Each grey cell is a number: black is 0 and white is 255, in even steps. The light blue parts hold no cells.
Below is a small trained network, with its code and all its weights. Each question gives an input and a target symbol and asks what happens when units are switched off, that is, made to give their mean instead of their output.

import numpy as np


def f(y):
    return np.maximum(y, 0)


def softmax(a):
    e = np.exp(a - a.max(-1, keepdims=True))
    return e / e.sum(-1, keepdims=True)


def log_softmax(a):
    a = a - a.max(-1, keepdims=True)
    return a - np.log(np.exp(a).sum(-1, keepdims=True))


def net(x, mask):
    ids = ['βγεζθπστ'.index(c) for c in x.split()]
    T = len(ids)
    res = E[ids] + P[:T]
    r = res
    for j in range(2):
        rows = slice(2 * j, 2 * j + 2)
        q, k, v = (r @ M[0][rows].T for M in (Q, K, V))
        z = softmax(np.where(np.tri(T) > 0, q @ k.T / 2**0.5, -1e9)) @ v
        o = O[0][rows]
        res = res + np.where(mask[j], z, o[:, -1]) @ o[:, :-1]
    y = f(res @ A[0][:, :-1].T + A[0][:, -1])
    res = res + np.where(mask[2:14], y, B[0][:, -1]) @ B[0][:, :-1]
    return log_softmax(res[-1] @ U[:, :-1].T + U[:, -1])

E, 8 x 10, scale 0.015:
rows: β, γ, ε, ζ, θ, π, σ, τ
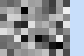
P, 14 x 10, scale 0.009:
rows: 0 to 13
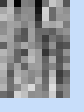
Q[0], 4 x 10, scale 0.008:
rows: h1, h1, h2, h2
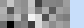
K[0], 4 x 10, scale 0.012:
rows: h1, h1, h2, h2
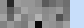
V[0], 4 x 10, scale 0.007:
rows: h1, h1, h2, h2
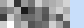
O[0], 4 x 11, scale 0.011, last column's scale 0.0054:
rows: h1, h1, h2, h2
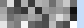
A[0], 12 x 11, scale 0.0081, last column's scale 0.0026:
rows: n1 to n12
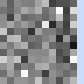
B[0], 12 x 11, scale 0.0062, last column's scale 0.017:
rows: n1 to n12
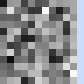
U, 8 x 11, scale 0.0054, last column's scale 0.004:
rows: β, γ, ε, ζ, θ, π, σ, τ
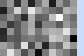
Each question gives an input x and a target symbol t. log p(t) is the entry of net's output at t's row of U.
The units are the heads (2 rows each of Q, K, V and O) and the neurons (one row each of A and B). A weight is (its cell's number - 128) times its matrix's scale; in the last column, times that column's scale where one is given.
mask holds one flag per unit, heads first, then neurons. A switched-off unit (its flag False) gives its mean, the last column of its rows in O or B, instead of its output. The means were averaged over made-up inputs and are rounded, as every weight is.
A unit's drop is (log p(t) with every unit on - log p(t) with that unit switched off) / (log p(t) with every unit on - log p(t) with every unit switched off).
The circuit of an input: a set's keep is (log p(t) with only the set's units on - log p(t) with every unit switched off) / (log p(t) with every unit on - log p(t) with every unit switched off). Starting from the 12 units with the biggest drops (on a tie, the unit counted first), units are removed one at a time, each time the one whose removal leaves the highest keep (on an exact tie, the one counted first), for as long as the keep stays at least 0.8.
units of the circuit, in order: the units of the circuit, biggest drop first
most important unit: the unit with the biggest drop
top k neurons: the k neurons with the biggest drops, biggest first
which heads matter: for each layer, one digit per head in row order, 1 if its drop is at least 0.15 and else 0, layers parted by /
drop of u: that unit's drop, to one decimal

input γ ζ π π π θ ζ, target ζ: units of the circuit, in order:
(h1, n9)
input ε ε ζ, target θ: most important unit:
h1
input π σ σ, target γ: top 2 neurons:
(n1, n2)
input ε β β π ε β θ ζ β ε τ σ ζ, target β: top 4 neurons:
(n8, n6, n11, n5)
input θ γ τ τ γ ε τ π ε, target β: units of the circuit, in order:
(h2, n8, n6)
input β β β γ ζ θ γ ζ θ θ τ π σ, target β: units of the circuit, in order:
(h2, n6)
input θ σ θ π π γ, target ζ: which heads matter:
10
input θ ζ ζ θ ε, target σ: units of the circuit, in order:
(h2, n5)
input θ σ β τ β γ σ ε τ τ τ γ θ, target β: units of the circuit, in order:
(h2, n8)
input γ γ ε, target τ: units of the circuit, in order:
(h2, n9, n2)
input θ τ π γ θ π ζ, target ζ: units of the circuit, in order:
(h1, n12)
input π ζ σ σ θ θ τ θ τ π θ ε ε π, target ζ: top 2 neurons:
(n12, n4)
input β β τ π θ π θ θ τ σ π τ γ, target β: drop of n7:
0.1
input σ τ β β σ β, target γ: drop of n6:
0.2
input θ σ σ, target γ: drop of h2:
0.1
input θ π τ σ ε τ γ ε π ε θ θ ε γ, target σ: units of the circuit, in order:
(h2)
